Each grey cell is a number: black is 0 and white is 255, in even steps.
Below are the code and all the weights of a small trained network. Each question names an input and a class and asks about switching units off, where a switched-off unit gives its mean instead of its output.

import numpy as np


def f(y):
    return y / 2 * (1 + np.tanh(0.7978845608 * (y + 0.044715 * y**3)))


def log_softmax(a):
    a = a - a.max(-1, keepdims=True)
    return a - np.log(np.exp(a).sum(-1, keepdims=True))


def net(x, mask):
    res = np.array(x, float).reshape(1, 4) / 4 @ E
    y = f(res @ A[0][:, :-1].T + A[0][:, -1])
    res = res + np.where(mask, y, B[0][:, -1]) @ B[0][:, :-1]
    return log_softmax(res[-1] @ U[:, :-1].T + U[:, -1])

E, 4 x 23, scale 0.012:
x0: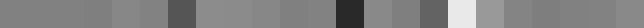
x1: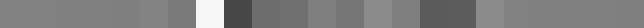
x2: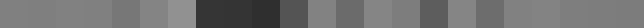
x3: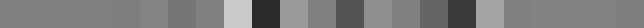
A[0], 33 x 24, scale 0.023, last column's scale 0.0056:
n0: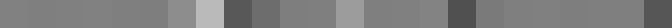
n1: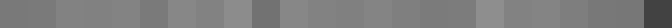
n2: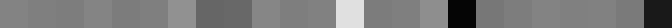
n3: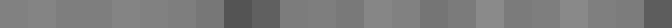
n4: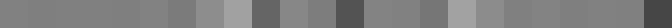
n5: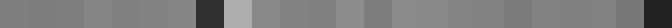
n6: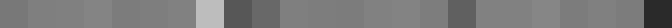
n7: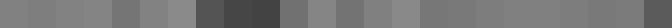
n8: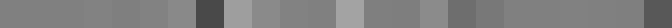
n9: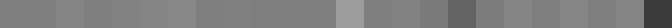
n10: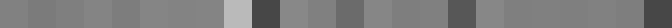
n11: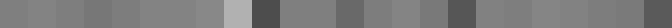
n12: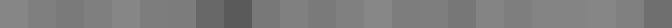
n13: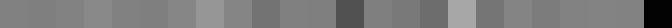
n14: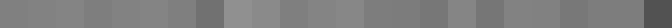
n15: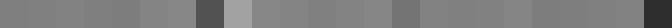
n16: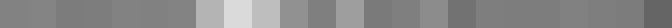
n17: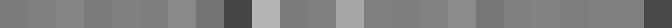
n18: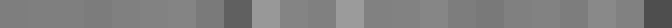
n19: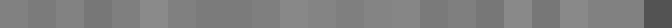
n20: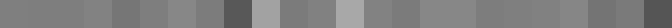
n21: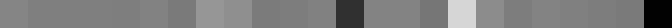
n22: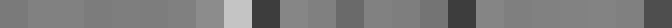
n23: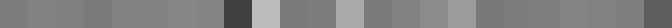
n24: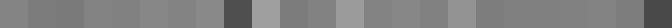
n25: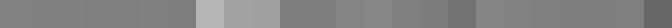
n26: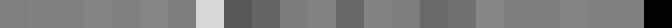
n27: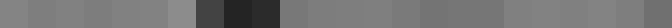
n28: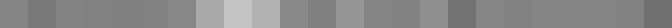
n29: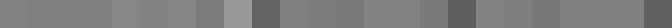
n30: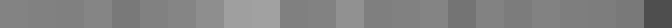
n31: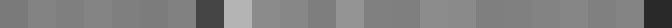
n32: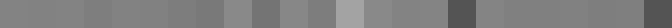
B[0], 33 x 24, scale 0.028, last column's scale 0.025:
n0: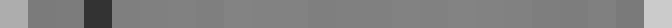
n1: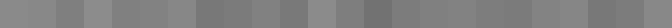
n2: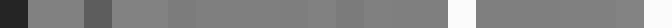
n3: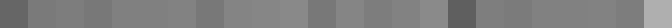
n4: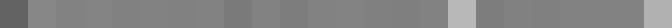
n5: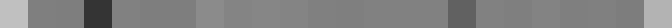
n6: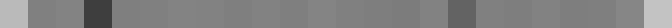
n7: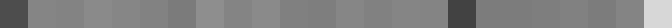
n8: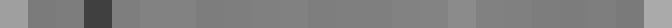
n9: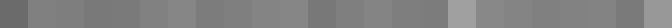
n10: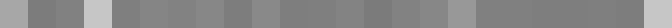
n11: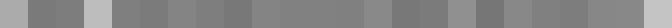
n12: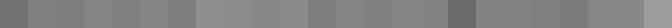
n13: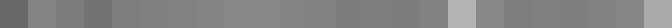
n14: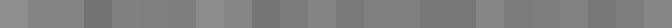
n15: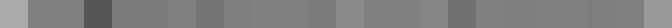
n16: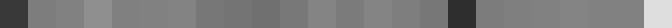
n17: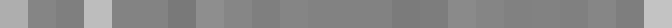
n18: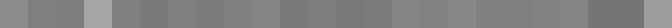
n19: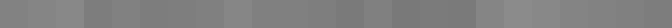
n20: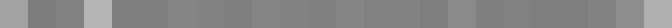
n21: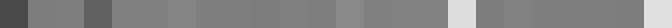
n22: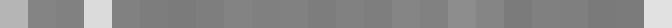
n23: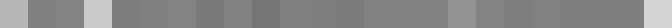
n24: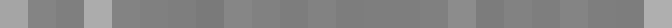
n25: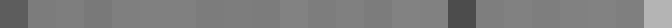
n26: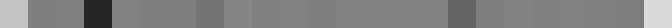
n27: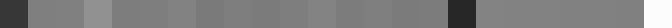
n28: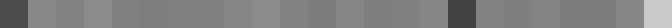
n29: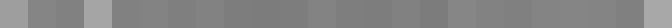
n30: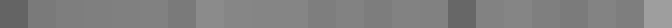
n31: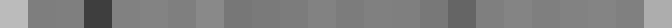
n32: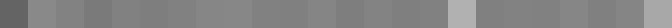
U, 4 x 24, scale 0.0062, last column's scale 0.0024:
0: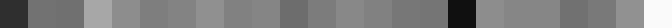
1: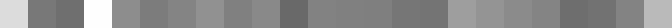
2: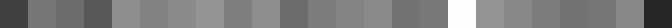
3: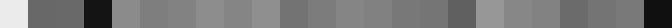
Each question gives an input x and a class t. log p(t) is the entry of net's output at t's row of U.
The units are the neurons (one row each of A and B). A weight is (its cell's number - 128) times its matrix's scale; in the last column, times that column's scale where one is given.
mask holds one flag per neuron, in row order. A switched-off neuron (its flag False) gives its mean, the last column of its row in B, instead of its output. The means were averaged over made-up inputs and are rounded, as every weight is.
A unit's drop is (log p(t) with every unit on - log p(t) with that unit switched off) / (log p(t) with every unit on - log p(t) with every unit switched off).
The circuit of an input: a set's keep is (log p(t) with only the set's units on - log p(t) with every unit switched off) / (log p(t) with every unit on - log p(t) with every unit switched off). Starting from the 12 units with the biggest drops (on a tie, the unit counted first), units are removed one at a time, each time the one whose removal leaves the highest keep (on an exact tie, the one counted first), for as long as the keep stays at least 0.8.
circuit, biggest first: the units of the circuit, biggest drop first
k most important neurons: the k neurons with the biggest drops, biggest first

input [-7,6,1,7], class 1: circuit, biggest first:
(n22)
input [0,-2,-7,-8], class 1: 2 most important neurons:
(n23 n27)
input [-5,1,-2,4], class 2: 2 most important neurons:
(n2 n23)
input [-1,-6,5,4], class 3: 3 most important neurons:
(n5 n31 n16)
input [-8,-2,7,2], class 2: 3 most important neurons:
(n2 n16 n32)
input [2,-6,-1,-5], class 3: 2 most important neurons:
(n5 n22)
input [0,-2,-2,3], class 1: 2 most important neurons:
(n27 n7)
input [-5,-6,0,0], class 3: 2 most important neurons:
(n5 n31)
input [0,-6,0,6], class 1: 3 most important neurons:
(n22 n10 n26)
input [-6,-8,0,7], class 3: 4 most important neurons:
(n5 n31 n8 n15)
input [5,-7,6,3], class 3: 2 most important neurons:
(n5 n31)
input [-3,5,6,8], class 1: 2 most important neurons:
(n22 n10)
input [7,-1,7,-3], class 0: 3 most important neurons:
(n27 n2 n7)
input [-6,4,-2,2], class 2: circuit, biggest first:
(n2)
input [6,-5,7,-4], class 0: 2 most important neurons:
(n27 n2)
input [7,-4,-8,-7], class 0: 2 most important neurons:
(n16 n2)
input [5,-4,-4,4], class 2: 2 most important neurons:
(n27 n21)
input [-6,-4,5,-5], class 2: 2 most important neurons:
(n2 n16)
